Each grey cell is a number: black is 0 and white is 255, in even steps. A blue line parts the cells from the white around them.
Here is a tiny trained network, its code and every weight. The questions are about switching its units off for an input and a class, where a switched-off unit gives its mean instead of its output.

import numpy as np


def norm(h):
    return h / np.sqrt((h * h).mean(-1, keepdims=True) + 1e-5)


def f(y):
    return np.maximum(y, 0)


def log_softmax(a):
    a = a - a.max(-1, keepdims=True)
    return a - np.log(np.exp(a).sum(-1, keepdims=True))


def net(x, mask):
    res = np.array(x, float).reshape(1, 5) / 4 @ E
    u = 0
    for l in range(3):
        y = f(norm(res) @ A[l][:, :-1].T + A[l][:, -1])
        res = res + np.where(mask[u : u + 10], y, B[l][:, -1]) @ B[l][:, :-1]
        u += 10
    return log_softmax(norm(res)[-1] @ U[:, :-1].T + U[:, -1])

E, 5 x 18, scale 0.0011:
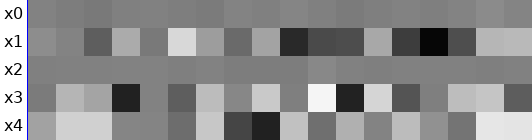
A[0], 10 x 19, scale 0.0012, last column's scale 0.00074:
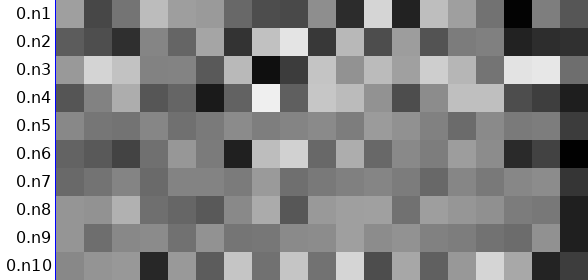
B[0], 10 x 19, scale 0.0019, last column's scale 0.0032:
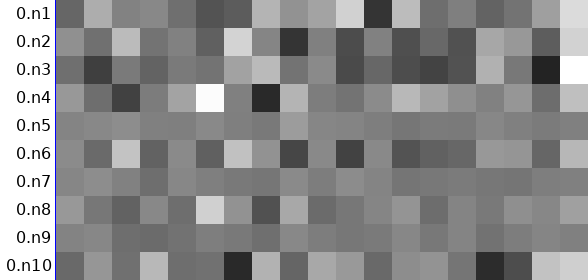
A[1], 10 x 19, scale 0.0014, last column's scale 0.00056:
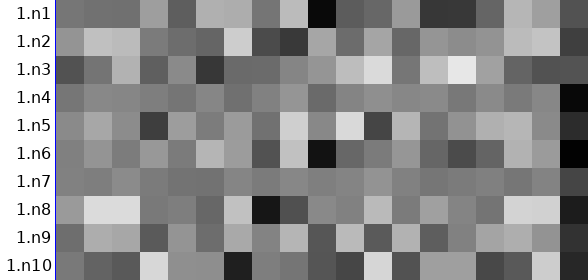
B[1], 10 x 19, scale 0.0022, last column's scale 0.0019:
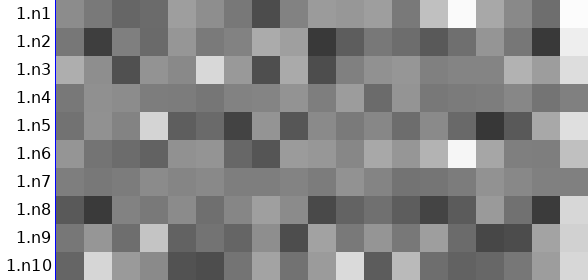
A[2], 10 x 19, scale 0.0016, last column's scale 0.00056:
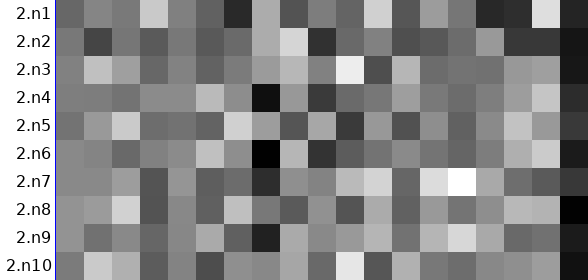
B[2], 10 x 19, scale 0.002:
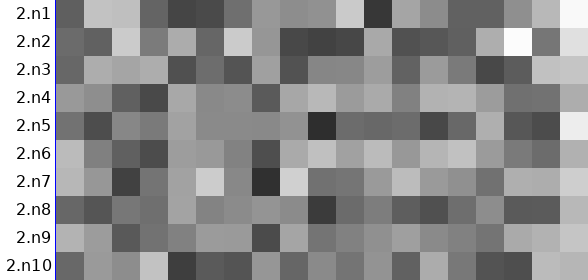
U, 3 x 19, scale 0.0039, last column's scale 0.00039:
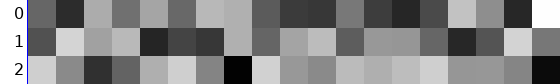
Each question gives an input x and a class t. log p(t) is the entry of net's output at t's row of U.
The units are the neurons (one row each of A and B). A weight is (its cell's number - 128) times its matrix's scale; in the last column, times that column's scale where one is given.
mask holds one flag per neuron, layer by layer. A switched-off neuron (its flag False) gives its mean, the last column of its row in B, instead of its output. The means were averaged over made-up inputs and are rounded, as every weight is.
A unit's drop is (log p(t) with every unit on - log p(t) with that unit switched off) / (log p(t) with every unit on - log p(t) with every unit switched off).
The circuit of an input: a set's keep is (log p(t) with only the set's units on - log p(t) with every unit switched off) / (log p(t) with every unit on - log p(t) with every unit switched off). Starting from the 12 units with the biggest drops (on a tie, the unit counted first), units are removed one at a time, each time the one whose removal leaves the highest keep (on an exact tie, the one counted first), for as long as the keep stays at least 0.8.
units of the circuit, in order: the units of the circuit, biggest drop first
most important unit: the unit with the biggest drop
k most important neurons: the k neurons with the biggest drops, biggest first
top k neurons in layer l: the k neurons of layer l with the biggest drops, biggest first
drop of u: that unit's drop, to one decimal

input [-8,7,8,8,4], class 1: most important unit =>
0.n4
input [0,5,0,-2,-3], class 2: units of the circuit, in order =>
0.n3; 1.n1
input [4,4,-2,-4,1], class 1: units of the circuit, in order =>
1.n10; 2.n1
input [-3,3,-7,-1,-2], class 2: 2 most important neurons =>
0.n3; 1.n1
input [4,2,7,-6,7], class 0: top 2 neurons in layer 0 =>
0.n10; 0.n3
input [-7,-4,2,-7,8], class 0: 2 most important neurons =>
0.n10; 0.n3
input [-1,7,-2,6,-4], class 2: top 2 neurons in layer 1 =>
1.n1; 1.n6
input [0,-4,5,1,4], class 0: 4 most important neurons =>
1.n1; 0.n3; 1.n6; 1.n2
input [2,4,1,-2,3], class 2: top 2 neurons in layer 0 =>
0.n2; 0.n6
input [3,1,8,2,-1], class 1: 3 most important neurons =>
0.n10; 0.n3; 1.n2
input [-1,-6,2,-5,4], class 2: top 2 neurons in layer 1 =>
1.n3; 1.n5
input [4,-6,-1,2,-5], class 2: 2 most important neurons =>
0.n4; 0.n3
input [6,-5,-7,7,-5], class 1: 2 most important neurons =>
0.n3; 0.n10
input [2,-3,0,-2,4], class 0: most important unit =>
1.n1
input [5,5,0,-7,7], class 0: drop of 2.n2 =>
-0.1
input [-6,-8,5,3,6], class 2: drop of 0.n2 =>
0.3
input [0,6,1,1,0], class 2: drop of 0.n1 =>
0.0
